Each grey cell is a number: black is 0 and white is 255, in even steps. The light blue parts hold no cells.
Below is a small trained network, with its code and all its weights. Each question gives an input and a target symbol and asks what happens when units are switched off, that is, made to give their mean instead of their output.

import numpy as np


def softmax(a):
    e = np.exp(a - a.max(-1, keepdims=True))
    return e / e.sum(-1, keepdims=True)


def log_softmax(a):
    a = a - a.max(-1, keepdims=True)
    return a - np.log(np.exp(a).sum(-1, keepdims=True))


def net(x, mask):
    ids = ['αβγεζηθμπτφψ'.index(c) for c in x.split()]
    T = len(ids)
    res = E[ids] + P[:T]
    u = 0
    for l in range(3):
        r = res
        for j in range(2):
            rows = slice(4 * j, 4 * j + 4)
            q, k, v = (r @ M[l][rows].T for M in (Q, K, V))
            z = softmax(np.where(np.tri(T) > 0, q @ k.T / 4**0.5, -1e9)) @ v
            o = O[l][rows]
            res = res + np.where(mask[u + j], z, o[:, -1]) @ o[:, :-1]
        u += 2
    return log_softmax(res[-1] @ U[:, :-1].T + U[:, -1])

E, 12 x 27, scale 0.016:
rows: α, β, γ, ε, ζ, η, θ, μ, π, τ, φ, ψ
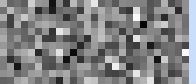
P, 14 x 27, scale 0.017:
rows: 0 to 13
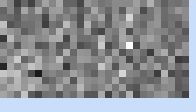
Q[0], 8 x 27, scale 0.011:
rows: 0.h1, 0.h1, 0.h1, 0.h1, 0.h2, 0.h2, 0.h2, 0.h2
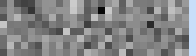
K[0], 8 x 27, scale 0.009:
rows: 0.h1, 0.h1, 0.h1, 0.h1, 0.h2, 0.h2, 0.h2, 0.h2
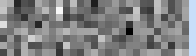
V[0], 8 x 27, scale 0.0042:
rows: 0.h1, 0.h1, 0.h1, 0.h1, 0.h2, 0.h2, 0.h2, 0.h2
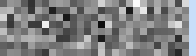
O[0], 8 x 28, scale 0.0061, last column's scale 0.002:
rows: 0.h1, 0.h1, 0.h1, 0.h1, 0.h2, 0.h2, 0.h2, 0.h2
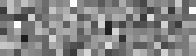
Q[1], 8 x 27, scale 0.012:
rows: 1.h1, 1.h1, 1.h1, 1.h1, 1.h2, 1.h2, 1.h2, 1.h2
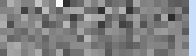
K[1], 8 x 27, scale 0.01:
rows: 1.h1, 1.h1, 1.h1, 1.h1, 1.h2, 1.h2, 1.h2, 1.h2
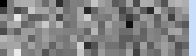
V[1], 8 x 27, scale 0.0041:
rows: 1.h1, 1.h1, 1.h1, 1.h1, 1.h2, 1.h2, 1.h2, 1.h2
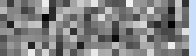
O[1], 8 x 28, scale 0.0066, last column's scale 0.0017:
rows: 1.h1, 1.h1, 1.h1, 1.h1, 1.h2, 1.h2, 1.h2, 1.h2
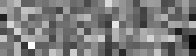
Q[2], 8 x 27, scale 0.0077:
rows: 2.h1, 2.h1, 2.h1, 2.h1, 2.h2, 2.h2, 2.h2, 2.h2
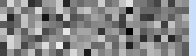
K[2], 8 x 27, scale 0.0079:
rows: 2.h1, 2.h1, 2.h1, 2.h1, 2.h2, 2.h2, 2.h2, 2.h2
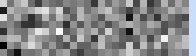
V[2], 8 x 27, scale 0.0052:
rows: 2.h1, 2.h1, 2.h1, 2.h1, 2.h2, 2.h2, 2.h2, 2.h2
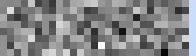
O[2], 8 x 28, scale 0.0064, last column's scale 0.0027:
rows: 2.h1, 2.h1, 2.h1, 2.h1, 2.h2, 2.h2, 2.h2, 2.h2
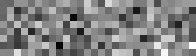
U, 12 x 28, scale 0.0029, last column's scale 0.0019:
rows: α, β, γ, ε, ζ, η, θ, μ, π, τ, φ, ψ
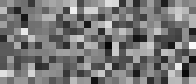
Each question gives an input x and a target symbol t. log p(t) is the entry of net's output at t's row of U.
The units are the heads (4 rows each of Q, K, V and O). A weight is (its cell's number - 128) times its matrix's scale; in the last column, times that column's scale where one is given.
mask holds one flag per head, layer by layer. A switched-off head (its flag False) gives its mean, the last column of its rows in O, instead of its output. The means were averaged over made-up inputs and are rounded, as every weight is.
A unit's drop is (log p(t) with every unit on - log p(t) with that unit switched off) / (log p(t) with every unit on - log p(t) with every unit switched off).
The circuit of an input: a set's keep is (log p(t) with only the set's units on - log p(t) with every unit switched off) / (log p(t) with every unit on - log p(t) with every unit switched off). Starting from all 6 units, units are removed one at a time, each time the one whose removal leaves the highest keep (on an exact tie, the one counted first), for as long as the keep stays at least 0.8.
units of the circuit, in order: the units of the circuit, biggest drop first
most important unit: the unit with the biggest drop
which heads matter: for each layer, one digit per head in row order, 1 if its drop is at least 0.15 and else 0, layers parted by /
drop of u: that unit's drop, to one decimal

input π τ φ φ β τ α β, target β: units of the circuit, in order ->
(2.h1, 1.h1)
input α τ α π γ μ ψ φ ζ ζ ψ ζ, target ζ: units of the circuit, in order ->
(2.h2, 0.h2)
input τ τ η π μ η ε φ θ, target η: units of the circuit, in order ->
(1.h1, 2.h2, 0.h2)
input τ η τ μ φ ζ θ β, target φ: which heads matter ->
00 / 10 / 11
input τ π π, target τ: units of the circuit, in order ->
(2.h1, 2.h2)
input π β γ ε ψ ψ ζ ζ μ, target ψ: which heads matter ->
00 / 00 / 10
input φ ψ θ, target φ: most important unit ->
1.h2
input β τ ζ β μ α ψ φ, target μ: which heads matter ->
00 / 00 / 01
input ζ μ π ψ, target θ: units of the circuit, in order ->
(0.h1, 1.h2, 2.h2)
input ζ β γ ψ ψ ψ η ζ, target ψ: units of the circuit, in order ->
(2.h1, 2.h2)
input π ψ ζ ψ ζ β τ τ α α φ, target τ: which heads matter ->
01 / 00 / 11
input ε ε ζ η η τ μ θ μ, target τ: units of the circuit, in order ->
(2.h1, 2.h2, 1.h1)
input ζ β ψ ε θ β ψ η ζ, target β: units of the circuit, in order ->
(2.h1, 0.h2)
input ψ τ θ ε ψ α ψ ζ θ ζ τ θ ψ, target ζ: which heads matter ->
01 / 00 / 11
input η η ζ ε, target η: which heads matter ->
00 / 10 / 01
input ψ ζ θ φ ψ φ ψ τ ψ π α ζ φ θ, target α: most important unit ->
2.h1
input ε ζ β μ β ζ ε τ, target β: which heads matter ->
00 / 10 / 10
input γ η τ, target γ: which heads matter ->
10 / 00 / 01
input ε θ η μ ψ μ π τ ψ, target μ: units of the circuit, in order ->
(0.h2, 2.h2)
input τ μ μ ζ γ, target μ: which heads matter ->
00 / 00 / 01
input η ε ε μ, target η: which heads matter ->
10 / 10 / 01
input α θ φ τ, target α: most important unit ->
0.h1
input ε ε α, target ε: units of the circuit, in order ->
(2.h1, 1.h1, 0.h1)
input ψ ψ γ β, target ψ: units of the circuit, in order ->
(2.h1, 2.h2)
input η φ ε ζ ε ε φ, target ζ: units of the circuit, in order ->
(1.h1, 2.h2, 0.h2)
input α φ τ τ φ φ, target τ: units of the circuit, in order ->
(0.h1, 2.h1, 2.h2)
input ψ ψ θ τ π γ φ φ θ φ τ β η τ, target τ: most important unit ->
2.h1
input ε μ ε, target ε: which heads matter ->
00 / 10 / 10
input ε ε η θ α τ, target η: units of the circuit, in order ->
(1.h1, 2.h2)
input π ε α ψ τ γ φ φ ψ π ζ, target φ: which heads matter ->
00 / 00 / 11
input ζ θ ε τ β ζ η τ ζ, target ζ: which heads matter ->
00 / 10 / 01
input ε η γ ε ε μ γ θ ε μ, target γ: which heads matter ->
00 / 00 / 01
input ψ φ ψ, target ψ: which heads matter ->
10 / 00 / 10
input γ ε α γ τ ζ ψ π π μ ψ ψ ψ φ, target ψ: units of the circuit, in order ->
(2.h1)
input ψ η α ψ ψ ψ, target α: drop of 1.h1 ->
0.3
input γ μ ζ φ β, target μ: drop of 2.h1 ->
0.1
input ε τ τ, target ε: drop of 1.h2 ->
0.0
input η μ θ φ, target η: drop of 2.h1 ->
0.1
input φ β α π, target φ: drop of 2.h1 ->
0.2
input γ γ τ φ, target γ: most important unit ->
2.h2
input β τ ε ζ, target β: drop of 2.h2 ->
0.0
